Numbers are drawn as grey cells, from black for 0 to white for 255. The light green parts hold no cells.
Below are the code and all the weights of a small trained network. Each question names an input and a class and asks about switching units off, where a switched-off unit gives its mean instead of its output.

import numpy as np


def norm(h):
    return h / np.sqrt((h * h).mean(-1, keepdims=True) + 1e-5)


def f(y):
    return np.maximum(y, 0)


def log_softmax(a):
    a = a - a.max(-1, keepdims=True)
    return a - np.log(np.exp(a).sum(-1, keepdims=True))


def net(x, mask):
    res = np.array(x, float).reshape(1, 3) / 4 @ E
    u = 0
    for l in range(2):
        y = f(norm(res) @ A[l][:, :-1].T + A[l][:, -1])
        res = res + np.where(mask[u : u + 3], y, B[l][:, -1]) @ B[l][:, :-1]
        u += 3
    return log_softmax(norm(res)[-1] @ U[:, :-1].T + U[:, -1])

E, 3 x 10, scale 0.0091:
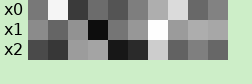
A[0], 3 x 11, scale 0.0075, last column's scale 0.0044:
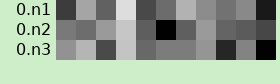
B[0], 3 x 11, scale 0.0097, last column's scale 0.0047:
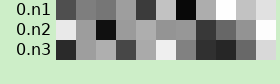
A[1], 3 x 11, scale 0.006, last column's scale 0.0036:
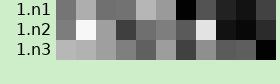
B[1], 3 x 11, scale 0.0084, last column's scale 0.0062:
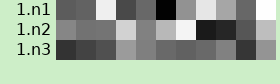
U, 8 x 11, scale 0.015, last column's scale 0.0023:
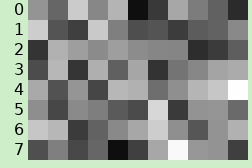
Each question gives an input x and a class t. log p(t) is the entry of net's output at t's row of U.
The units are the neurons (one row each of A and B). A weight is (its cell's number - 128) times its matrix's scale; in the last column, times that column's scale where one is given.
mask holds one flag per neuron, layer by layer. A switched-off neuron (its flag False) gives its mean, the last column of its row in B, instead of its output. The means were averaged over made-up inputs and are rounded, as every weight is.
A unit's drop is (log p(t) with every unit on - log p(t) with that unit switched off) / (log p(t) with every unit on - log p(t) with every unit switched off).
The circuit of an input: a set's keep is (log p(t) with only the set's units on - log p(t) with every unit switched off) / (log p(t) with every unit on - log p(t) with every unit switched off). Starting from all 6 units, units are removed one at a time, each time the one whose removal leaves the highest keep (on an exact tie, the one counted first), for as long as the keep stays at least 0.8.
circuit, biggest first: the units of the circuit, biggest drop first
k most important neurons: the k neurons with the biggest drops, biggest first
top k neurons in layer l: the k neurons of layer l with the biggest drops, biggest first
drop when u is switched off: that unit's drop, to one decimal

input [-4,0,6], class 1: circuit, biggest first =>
[0.n2 1.n1]
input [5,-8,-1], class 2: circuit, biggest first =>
[0.n3]
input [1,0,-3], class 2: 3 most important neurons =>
[1.n2 0.n2 0.n1]
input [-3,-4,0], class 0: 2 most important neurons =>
[1.n1 1.n2]
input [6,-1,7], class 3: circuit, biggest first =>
[0.n1 1.n1]
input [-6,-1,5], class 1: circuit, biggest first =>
[0.n2 1.n1]
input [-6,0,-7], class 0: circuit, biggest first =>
[1.n1 0.n1]
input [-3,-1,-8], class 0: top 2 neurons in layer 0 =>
[0.n1 0.n2]
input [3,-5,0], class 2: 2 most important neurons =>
[0.n3 1.n1]
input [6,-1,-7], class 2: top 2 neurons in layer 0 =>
[0.n2 0.n3]
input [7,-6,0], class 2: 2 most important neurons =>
[0.n3 1.n1]
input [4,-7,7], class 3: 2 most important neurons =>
[0.n1 0.n3]
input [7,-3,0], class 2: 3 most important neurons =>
[0.n3 1.n2 1.n1]
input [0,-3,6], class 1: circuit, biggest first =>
[0.n2]
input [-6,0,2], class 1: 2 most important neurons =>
[1.n1 0.n3]
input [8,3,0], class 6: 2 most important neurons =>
[1.n2 1.n1]
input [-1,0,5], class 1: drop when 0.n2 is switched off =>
0.5
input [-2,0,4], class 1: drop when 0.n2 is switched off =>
0.3
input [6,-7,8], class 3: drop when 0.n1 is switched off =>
0.8
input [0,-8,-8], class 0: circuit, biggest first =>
[1.n1]
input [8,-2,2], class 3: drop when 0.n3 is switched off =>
0.0
